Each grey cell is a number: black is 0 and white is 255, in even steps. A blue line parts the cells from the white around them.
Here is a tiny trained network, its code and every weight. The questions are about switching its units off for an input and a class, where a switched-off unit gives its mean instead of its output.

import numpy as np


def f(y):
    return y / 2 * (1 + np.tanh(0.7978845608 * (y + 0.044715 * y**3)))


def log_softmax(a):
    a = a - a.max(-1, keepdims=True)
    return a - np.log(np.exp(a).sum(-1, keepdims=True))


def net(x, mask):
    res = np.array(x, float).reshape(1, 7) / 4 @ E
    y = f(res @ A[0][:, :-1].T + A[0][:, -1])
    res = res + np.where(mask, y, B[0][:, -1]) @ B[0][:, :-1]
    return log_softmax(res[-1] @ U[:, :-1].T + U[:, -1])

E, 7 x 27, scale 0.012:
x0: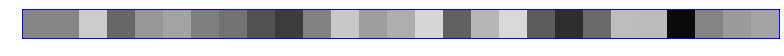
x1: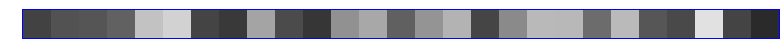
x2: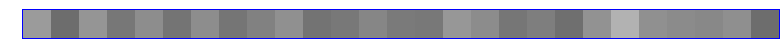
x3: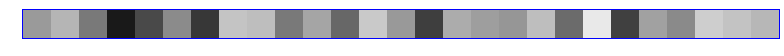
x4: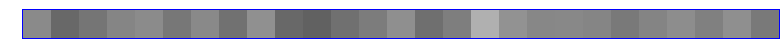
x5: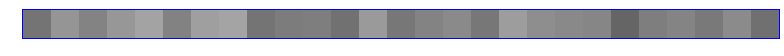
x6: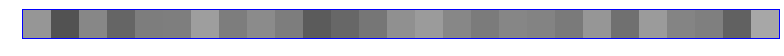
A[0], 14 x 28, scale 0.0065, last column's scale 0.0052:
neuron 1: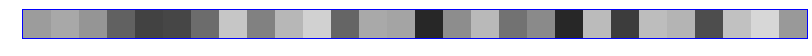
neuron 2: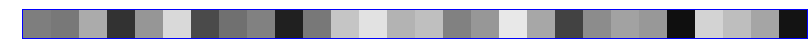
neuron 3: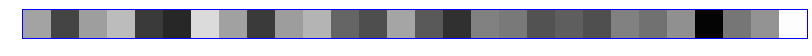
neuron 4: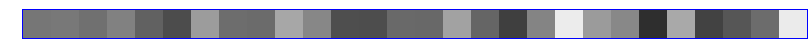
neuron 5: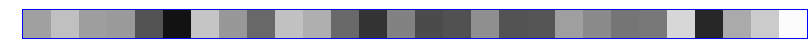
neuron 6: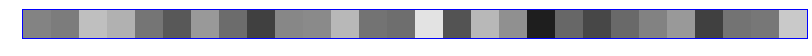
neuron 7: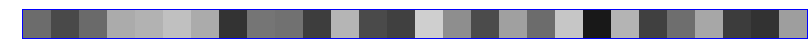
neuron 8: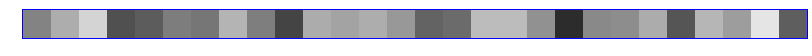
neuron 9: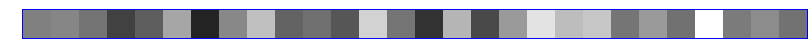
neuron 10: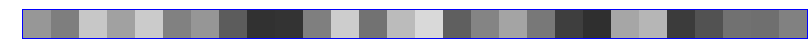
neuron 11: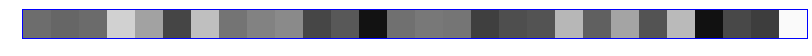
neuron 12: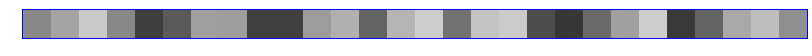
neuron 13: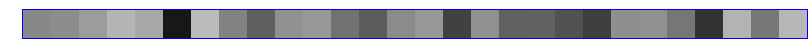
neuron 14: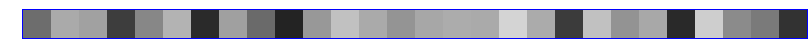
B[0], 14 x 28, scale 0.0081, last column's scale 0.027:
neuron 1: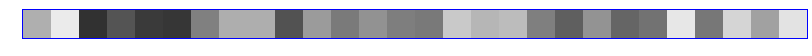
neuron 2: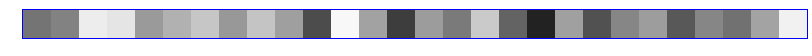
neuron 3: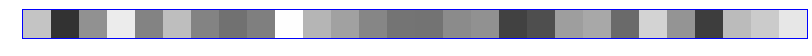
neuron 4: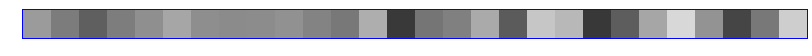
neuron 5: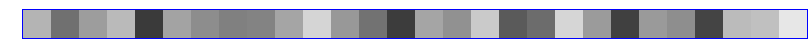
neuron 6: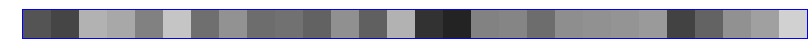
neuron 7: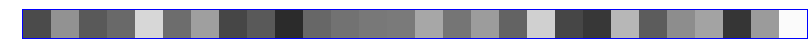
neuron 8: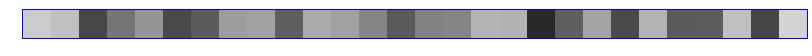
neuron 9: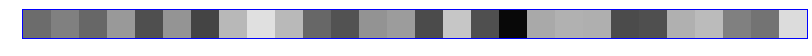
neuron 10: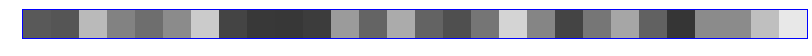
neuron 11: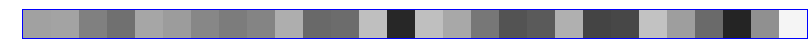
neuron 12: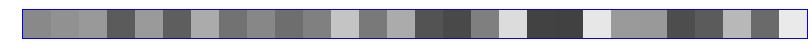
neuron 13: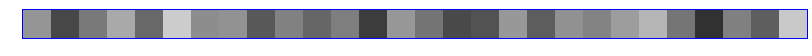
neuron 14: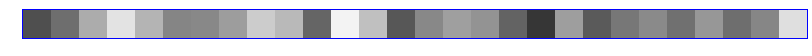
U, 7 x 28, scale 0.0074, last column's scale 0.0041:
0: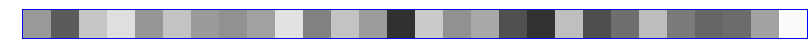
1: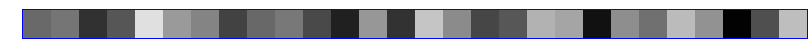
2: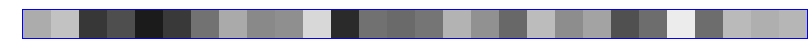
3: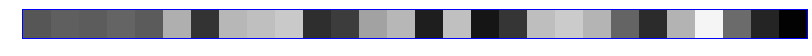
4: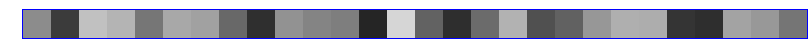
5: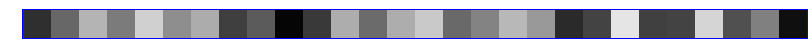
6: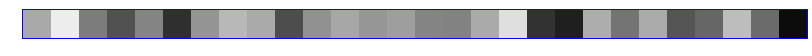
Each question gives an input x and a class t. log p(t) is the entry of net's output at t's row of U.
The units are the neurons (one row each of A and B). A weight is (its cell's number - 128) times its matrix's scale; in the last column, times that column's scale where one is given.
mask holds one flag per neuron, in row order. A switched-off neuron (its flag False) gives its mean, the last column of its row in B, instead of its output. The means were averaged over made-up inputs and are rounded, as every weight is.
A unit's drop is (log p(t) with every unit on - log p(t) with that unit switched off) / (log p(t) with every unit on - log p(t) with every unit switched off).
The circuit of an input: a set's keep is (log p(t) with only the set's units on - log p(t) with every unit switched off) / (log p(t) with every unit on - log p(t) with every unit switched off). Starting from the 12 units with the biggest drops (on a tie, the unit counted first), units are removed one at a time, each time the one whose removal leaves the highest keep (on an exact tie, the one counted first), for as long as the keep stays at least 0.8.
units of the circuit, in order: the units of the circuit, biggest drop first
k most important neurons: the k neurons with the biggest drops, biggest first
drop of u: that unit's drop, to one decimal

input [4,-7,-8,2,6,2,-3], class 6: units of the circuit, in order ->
(neuron 1)
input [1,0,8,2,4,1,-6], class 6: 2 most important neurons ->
(neuron 3; neuron 11)
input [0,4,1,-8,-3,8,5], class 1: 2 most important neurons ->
(neuron 11; neuron 12)
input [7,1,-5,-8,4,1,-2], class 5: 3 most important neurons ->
(neuron 7; neuron 10; neuron 5)
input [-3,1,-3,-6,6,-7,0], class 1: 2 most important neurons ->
(neuron 7; neuron 2)
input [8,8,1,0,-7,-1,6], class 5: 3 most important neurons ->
(neuron 10; neuron 7; neuron 3)
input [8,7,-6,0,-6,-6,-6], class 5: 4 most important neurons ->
(neuron 10; neuron 7; neuron 3; neuron 5)
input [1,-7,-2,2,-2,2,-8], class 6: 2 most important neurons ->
(neuron 1; neuron 12)
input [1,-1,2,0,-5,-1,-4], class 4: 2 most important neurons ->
(neuron 11; neuron 2)
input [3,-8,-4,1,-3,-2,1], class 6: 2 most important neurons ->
(neuron 1; neuron 8)
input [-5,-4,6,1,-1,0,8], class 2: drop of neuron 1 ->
0.4
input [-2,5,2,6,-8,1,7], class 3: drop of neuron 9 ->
0.2
